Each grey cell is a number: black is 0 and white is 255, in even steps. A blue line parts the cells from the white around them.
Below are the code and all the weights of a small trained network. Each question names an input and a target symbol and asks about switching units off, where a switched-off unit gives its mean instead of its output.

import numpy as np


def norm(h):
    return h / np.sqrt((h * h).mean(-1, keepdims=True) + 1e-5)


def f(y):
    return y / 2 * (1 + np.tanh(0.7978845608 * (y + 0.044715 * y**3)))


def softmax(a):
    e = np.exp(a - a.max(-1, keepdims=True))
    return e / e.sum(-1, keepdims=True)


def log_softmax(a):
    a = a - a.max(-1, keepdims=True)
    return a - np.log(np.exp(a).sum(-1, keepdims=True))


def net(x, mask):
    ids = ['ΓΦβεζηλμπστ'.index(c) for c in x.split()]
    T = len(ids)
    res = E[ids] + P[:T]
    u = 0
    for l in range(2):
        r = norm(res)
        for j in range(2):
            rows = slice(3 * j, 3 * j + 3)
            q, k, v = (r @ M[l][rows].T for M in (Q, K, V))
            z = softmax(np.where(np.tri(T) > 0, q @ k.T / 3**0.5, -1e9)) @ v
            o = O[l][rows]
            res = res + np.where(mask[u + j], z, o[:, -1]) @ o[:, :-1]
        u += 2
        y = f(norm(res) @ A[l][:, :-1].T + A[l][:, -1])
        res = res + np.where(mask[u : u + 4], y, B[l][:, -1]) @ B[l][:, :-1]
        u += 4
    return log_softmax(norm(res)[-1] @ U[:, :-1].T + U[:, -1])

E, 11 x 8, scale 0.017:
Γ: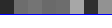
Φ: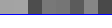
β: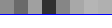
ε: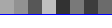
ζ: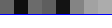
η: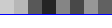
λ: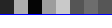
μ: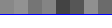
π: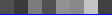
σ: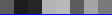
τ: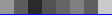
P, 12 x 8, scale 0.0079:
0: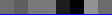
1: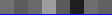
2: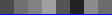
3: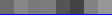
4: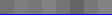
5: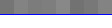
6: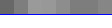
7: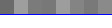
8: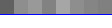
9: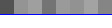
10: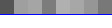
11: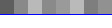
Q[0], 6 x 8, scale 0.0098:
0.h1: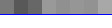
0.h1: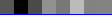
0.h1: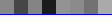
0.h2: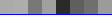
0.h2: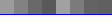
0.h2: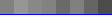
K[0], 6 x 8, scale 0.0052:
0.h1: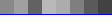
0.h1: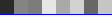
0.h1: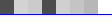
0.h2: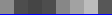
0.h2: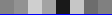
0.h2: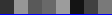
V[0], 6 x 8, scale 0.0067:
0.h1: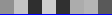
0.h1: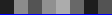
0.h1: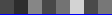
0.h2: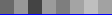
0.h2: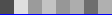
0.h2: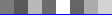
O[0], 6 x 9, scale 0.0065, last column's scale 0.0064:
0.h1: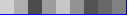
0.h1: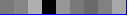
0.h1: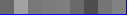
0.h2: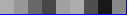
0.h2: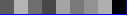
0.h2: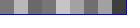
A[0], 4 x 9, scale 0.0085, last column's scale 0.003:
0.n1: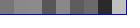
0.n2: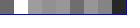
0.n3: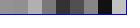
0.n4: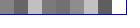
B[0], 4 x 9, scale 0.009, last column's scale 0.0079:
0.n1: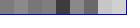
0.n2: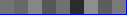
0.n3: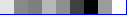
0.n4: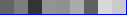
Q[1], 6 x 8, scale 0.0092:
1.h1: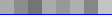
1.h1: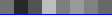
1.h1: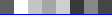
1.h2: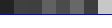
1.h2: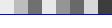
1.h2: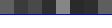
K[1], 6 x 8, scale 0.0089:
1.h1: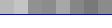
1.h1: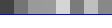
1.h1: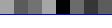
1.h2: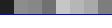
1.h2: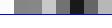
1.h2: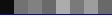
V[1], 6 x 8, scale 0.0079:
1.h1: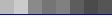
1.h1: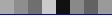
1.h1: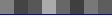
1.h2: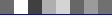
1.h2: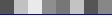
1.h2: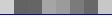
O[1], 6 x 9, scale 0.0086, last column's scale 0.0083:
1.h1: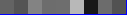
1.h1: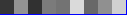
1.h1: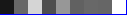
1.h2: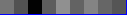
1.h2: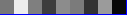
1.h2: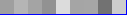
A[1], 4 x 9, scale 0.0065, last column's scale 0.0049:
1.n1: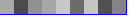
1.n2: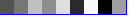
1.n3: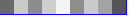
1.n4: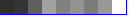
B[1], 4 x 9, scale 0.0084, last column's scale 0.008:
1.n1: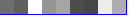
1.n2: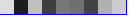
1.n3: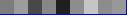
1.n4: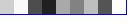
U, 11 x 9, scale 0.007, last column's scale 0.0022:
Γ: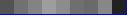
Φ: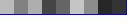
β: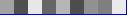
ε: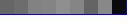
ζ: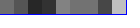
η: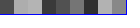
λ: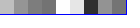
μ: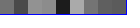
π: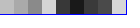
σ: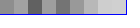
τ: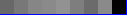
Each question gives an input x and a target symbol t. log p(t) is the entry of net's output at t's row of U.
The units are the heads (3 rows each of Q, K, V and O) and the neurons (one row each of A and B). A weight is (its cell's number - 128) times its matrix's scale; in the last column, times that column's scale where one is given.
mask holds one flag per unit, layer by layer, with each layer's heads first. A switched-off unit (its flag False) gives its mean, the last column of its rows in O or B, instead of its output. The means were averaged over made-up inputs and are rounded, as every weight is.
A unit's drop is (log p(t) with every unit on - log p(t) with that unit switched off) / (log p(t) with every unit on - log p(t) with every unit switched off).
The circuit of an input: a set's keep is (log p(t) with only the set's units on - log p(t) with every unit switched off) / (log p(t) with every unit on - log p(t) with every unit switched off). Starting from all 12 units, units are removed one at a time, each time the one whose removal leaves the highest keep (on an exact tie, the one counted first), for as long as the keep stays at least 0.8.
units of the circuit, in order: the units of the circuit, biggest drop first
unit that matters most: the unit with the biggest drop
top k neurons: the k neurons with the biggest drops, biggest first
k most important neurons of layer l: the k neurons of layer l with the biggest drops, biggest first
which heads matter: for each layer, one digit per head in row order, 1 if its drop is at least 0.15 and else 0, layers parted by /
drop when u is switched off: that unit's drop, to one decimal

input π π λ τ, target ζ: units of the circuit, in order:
1.h2, 0.n3
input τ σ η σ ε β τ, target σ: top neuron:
1.n3
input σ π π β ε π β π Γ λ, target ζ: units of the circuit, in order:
0.n3, 1.h2
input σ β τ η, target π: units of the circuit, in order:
0.n3, 0.h1
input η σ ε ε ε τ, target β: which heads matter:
00 / 00
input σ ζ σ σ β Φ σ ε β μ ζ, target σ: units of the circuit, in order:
1.h1, 0.n4, 1.n2
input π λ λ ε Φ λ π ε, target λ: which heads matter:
10 / 11
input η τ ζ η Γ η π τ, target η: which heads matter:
00 / 01
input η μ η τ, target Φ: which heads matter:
00 / 11
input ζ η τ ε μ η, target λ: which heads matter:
10 / 11
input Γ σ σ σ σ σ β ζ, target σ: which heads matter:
01 / 11
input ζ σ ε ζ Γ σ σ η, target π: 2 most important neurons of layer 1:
1.n4, 1.n2
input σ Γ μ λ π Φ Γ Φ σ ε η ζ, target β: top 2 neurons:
0.n3, 0.n1
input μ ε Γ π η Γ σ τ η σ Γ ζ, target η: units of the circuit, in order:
1.h2
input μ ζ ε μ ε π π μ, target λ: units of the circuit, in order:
1.h1, 0.h1
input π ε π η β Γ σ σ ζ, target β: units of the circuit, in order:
1.h1, 0.n3, 0.h1
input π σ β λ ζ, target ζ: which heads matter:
10 / 01
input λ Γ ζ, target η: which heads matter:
10 / 01
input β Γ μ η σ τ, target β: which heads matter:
00 / 10
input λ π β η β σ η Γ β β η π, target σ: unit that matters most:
1.h1
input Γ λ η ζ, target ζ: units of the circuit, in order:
1.h2, 1.n4
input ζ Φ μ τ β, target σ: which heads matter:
00 / 00
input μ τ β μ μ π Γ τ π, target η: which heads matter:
10 / 01
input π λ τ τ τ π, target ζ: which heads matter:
00 / 01
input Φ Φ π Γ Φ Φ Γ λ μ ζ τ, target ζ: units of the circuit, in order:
0.n3, 1.h2
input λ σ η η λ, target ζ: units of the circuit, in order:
1.h2, 0.n3
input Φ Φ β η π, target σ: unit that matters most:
0.n4
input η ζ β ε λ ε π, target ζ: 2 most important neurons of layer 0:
0.n3, 0.n4
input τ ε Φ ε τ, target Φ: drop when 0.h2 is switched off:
0.2
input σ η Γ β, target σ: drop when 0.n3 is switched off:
0.1
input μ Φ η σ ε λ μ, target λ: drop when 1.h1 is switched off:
0.3
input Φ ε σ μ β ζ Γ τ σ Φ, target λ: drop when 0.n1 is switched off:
-0.1
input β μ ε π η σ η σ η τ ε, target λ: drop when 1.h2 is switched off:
0.2
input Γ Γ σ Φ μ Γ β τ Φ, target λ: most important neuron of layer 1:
1.n3
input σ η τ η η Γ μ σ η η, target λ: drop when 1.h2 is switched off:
0.3
